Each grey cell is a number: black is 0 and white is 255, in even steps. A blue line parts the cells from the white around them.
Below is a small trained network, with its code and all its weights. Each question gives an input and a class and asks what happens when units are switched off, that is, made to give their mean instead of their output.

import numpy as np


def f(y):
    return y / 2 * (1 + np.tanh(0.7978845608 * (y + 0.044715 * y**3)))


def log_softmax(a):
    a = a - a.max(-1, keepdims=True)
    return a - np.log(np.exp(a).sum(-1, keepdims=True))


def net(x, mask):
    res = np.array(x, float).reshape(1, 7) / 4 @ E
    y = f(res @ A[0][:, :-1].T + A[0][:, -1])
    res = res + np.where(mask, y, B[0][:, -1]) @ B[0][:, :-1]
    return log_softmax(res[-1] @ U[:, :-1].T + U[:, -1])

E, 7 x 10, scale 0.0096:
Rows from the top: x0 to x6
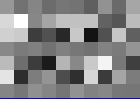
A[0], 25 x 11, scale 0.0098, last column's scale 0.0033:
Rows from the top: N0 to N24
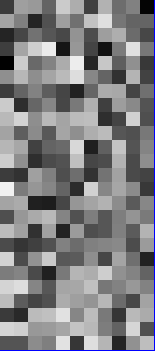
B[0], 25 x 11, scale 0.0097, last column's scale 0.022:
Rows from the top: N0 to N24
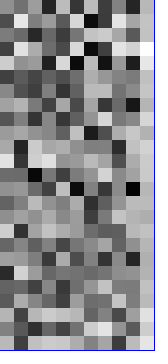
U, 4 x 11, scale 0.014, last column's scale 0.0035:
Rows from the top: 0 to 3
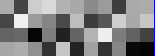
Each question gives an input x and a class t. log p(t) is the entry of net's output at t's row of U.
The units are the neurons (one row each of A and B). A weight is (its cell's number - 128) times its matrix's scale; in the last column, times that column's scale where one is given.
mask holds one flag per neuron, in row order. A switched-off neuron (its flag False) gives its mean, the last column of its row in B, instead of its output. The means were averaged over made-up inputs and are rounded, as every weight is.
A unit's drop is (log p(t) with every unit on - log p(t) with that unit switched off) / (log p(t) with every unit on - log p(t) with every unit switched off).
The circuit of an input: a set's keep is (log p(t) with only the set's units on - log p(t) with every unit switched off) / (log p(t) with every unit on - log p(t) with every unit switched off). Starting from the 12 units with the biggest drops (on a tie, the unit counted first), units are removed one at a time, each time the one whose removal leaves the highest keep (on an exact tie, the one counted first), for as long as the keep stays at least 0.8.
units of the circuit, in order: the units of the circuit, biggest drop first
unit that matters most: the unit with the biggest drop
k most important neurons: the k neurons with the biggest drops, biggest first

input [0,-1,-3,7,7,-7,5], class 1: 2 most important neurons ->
(N1, N9)
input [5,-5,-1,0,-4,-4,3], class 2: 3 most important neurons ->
(N12, N2, N1)
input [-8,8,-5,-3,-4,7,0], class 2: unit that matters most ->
N8
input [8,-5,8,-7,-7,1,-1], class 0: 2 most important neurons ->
(N11, N10)
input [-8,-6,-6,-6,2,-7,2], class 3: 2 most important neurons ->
(N4, N0)
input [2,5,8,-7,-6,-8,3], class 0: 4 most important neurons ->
(N10, N11, N16, N13)
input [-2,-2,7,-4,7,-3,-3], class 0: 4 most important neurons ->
(N11, N10, N3, N16)
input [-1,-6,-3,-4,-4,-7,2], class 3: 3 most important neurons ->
(N4, N0, N8)
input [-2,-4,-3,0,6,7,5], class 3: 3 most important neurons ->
(N13, N3, N7)
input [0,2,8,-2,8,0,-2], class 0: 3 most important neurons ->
(N11, N10, N3)
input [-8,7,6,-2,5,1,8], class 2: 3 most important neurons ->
(N20, N23, N8)
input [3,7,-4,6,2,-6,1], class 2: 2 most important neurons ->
(N23, N8)
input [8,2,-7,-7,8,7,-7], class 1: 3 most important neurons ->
(N1, N21, N9)
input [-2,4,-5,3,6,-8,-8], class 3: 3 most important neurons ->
(N4, N0, N3)
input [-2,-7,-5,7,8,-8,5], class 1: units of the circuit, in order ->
(N9)
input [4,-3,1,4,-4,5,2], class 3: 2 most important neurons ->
(N7, N18)
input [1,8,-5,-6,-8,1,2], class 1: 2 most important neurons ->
(N3, N15)
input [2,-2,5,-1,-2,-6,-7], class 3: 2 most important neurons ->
(N4, N24)
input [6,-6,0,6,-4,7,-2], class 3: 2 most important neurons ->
(N7, N18)
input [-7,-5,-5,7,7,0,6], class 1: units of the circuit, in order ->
(N1)
